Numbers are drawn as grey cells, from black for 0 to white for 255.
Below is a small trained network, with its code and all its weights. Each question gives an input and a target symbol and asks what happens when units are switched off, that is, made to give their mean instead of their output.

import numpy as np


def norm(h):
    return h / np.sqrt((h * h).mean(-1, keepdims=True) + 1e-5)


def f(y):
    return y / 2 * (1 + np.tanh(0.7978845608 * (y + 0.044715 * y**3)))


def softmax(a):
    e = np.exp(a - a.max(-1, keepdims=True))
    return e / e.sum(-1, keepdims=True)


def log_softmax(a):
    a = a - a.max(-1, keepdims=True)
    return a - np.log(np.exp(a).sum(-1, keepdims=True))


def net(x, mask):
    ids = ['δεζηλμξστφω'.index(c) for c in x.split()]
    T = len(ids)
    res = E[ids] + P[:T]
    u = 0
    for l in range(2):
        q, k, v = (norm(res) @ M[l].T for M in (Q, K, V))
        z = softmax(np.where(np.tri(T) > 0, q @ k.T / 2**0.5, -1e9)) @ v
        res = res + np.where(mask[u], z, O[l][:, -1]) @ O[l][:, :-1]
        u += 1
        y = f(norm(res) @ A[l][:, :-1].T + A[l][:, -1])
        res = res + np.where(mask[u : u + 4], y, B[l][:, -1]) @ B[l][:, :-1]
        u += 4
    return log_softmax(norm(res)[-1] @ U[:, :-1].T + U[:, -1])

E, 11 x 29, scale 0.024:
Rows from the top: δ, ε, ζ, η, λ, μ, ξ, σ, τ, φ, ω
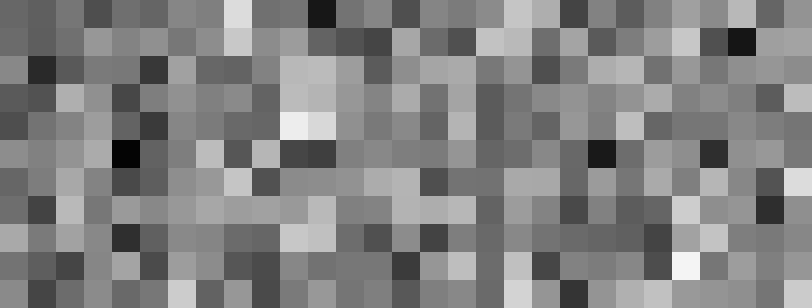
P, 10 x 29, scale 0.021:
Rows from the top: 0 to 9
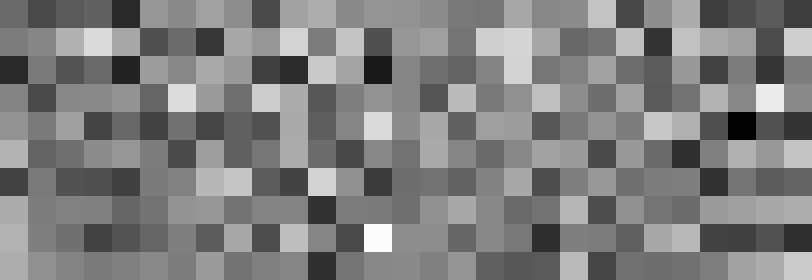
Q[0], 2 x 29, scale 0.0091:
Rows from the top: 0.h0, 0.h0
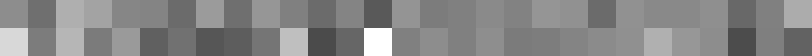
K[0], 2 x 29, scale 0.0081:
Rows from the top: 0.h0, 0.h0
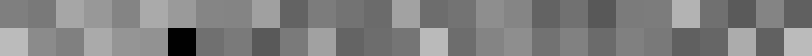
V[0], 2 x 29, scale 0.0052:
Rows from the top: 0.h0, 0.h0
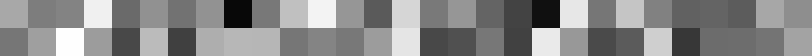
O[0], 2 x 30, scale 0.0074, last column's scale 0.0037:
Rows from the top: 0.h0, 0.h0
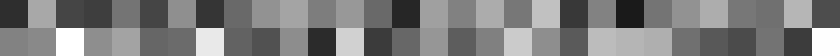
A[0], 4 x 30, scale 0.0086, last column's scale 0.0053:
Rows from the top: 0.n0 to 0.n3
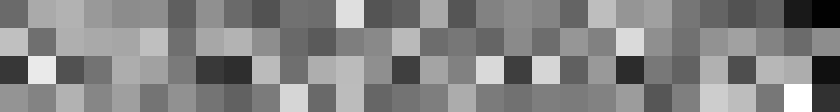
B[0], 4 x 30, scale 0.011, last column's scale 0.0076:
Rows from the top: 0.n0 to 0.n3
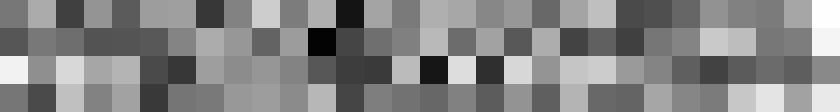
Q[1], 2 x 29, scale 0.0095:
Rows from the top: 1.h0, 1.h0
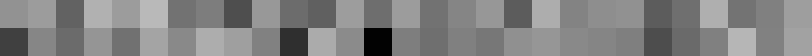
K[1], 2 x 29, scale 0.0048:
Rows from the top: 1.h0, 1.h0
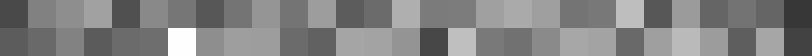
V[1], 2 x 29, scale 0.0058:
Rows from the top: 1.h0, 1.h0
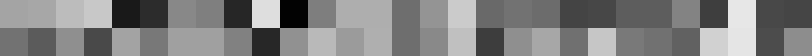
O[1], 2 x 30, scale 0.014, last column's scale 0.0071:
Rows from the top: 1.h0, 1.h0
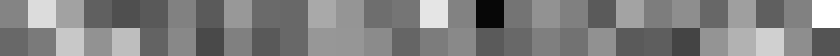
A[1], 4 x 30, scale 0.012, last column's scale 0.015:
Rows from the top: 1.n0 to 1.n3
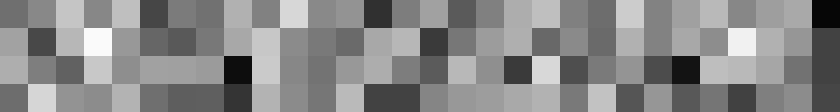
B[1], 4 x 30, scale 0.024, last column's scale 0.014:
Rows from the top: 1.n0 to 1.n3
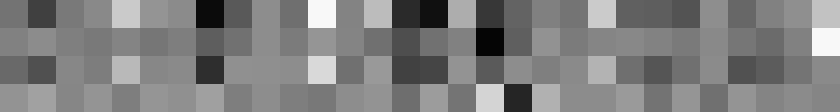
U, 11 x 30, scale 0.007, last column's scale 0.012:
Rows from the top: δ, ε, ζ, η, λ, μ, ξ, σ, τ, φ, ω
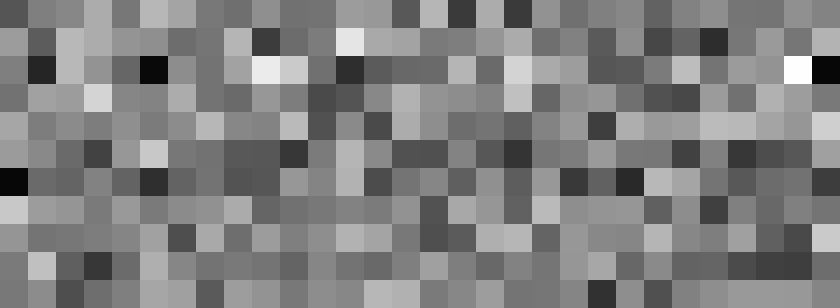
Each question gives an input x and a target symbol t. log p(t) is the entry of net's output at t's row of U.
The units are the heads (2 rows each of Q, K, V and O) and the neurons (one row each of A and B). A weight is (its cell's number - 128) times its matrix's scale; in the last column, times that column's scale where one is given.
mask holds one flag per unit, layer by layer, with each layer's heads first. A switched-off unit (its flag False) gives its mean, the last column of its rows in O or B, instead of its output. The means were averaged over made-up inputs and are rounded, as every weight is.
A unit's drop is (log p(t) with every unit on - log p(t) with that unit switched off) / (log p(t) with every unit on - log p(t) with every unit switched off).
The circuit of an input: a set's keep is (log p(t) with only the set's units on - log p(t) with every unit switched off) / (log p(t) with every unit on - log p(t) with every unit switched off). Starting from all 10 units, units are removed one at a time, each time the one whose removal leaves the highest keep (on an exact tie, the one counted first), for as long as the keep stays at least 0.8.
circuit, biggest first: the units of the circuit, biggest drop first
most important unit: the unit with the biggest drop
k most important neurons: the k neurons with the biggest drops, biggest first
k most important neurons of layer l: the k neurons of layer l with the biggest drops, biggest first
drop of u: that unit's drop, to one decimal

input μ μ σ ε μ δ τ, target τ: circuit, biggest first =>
1.h0, 1.n1
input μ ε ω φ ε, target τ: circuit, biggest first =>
1.h0
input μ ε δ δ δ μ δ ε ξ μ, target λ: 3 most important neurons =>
1.n0, 0.n0, 1.n1
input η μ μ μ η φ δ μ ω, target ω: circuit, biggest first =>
0.h0, 1.n1
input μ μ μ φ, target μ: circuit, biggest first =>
1.n0, 0.n0
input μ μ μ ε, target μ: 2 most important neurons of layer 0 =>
0.n0, 0.n3
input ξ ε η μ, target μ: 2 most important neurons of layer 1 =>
1.n2, 1.n1
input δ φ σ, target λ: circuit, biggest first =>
0.h0, 0.n1, 1.n0
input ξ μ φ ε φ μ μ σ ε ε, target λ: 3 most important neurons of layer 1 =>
1.n0, 1.n1, 1.n2
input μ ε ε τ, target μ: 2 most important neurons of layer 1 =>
1.n1, 1.n0
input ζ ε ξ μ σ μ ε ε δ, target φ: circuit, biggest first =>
0.h0, 0.n0, 1.h0
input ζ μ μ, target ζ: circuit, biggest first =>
0.h0, 0.n2
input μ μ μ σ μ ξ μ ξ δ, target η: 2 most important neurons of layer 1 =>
1.n1, 1.n0
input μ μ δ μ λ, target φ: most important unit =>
1.h0
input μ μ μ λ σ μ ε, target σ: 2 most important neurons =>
0.n2, 1.n3
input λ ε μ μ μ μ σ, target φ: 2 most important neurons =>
0.n0, 0.n3
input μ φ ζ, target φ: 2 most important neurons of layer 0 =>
0.n0, 0.n3
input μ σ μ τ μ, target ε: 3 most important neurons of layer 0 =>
0.n3, 0.n1, 0.n0
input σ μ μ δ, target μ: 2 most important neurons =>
1.n0, 0.n0
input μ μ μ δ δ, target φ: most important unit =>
1.h0
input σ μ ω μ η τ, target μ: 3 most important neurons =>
1.n0, 1.n1, 0.n0
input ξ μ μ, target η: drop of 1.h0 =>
0.3
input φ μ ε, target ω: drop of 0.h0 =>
0.8
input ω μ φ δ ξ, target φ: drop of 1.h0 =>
0.2
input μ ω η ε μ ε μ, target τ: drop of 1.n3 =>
0.0
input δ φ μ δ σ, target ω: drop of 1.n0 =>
0.1
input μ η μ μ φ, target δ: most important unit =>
1.n3
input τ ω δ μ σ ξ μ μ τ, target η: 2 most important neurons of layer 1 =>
1.n1, 1.n0
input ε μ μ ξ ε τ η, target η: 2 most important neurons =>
0.n0, 1.n1
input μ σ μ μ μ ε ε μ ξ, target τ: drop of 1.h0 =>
0.6
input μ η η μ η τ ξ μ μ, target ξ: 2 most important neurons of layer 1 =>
1.n0, 1.n1
